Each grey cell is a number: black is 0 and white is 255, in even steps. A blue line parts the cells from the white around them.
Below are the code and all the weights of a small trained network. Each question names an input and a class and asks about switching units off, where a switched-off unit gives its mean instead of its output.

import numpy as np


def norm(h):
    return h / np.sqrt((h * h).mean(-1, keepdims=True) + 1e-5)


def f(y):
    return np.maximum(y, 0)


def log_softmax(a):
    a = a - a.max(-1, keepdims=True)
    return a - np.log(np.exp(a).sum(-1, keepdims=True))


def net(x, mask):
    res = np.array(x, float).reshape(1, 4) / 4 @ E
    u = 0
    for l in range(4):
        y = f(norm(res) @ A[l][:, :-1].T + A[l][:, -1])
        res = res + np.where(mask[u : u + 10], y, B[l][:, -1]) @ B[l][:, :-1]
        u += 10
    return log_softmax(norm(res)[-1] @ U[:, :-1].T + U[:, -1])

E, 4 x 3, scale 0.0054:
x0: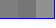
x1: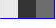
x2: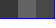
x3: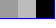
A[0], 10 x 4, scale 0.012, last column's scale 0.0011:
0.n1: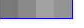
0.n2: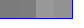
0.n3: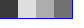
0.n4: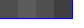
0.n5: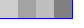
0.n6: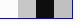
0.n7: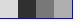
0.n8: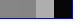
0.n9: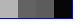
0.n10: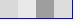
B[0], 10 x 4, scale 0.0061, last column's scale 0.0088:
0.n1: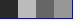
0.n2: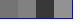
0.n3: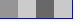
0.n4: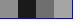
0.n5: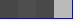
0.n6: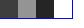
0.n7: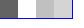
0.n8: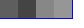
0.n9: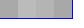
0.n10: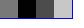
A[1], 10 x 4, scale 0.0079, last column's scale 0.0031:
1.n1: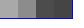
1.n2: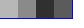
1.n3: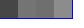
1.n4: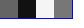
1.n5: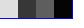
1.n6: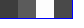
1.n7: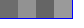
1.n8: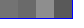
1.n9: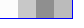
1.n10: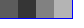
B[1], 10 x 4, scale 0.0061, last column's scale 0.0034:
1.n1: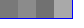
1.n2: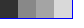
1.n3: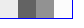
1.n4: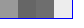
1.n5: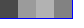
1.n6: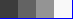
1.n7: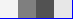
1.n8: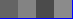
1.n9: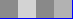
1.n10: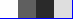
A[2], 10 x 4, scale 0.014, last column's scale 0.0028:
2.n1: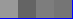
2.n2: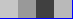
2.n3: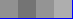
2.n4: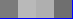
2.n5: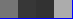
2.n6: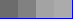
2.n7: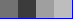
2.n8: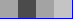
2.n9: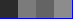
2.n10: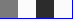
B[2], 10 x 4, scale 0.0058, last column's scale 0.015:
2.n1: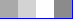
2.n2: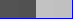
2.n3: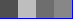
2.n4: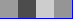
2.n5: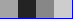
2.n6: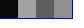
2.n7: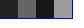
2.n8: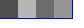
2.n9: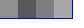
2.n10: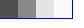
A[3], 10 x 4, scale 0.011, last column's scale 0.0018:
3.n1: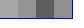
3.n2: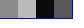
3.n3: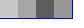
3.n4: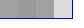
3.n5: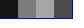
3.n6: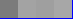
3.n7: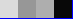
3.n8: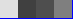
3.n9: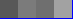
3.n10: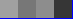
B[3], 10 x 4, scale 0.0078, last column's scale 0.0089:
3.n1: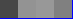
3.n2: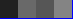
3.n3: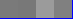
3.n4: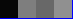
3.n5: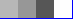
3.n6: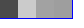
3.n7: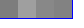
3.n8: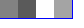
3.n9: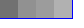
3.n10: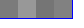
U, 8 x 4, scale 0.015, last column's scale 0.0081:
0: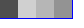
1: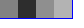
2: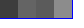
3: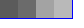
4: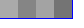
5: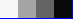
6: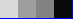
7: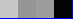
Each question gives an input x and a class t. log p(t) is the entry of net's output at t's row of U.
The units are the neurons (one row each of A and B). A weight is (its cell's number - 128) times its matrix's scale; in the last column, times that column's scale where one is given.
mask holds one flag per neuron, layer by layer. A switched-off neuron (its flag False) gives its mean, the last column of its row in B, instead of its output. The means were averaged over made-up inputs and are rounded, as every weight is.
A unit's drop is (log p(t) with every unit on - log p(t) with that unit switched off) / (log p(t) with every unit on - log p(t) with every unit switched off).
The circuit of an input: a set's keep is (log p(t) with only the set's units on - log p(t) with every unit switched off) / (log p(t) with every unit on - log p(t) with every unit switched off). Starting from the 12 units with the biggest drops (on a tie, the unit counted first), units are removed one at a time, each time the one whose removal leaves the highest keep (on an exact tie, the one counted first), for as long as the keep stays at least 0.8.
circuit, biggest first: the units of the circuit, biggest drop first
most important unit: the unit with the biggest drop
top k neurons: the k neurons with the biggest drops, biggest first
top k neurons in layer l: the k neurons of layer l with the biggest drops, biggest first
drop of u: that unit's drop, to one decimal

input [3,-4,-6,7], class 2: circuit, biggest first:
(0.n10)
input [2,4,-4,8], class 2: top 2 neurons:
(0.n6 0.n10)
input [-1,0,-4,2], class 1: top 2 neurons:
(0.n10 2.n5)
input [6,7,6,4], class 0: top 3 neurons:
(0.n7 0.n10 0.n9)
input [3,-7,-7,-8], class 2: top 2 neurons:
(0.n7 2.n10)
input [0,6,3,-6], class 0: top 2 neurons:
(0.n7 0.n10)
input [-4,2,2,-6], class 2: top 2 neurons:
(0.n6 0.n10)
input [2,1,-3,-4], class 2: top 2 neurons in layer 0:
(0.n6 0.n7)
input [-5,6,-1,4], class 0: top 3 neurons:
(0.n7 2.n10 0.n9)
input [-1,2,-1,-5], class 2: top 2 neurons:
(0.n6 0.n10)
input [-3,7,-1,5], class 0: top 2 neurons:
(0.n7 2.n10)
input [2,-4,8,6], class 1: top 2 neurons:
(0.n7 0.n4)
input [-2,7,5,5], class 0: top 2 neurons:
(0.n7 0.n10)
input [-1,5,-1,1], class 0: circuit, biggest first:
(0.n7)
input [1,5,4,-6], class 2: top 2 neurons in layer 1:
(1.n6 1.n4)
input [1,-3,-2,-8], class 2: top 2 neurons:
(0.n7 2.n10)
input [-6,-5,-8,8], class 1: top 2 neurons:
(0.n10 0.n7)
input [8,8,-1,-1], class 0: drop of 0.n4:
0.0
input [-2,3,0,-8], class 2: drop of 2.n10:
0.2
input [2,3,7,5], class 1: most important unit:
0.n4
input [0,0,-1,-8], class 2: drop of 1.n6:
-0.1
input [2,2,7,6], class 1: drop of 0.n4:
0.2
